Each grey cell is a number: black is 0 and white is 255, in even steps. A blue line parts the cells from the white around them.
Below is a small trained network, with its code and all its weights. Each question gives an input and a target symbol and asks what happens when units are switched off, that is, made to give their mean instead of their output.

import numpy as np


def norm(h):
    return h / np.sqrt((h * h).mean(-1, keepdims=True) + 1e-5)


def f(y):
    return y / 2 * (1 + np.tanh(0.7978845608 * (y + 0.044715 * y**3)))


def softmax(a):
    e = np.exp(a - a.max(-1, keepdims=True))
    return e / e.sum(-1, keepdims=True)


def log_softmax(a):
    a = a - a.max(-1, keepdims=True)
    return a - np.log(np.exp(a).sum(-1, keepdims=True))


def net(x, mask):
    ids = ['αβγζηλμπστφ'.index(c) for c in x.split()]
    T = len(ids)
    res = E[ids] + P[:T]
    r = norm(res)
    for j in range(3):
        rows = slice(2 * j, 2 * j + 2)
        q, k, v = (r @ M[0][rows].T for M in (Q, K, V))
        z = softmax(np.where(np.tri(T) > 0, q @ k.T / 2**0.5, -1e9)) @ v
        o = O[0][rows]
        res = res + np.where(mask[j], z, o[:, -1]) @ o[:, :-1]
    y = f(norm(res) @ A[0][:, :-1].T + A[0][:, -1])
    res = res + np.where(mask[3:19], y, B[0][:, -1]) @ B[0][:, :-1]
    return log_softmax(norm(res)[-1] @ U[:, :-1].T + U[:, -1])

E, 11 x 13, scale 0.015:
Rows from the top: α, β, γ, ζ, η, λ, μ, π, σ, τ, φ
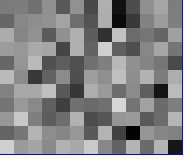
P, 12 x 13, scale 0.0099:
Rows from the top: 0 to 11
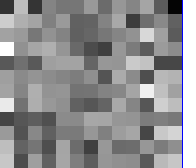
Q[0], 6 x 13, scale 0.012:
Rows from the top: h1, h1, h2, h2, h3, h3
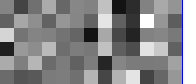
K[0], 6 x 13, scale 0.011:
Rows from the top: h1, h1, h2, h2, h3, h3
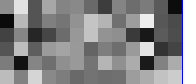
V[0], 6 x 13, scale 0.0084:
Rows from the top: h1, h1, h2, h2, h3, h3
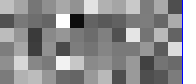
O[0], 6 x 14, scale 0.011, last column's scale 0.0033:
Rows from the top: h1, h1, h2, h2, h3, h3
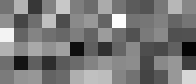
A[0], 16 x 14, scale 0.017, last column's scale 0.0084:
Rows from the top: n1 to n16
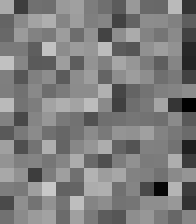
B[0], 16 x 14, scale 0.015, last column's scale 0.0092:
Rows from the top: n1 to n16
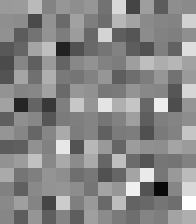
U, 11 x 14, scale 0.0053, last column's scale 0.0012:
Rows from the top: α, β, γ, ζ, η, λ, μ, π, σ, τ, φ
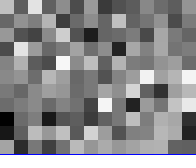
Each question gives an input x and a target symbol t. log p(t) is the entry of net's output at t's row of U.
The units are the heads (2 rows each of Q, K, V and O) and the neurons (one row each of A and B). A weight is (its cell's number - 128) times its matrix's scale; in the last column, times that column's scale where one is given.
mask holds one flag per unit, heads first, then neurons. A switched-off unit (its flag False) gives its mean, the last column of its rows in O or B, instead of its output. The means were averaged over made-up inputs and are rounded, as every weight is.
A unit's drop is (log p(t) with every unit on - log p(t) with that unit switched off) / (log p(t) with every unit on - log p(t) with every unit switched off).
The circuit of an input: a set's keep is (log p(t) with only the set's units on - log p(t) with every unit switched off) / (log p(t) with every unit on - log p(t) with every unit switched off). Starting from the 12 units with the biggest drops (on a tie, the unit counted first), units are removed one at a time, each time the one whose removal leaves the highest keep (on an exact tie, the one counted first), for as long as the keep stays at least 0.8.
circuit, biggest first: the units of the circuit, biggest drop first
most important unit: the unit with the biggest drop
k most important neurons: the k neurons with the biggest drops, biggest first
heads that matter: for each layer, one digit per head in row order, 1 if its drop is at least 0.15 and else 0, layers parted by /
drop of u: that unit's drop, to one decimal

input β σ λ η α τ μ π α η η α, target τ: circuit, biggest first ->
[n11, h1, n6]
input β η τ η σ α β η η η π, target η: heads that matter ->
010
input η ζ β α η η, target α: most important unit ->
h1
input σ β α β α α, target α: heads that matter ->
011
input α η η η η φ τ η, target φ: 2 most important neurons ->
[n4, n15]
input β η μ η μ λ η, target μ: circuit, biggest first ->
[h3, h2, n14]
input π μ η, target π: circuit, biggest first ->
[n3, h2, n14]
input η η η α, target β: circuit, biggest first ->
[n4, n2]
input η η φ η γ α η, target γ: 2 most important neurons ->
[n10, n15]
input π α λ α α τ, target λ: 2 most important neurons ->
[n2, n15]
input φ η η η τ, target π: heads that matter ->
101
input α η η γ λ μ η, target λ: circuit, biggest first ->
[h1, n13]
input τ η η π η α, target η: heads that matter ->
110
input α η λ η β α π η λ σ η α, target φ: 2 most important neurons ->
[n8, n2]
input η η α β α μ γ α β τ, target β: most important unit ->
n4
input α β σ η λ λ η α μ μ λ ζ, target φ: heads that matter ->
100
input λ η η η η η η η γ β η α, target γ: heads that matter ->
111
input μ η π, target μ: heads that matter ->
011
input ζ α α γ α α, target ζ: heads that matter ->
100
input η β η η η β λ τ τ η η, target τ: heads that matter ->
110
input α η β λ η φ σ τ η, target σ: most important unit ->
h2
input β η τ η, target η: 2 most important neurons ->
[n4, n10]
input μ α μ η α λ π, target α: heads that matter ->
110
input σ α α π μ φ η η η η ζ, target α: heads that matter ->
011
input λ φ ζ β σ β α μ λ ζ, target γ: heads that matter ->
111
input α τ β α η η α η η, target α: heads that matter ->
110
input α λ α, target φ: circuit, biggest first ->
[n8]
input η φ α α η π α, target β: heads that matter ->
000
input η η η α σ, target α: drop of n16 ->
0.1
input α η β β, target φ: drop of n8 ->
0.4
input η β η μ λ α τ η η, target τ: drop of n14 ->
0.2
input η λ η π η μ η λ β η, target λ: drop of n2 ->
0.0
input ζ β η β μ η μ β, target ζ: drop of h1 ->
0.9
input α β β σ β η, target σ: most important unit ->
h3
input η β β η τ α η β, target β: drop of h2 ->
0.1
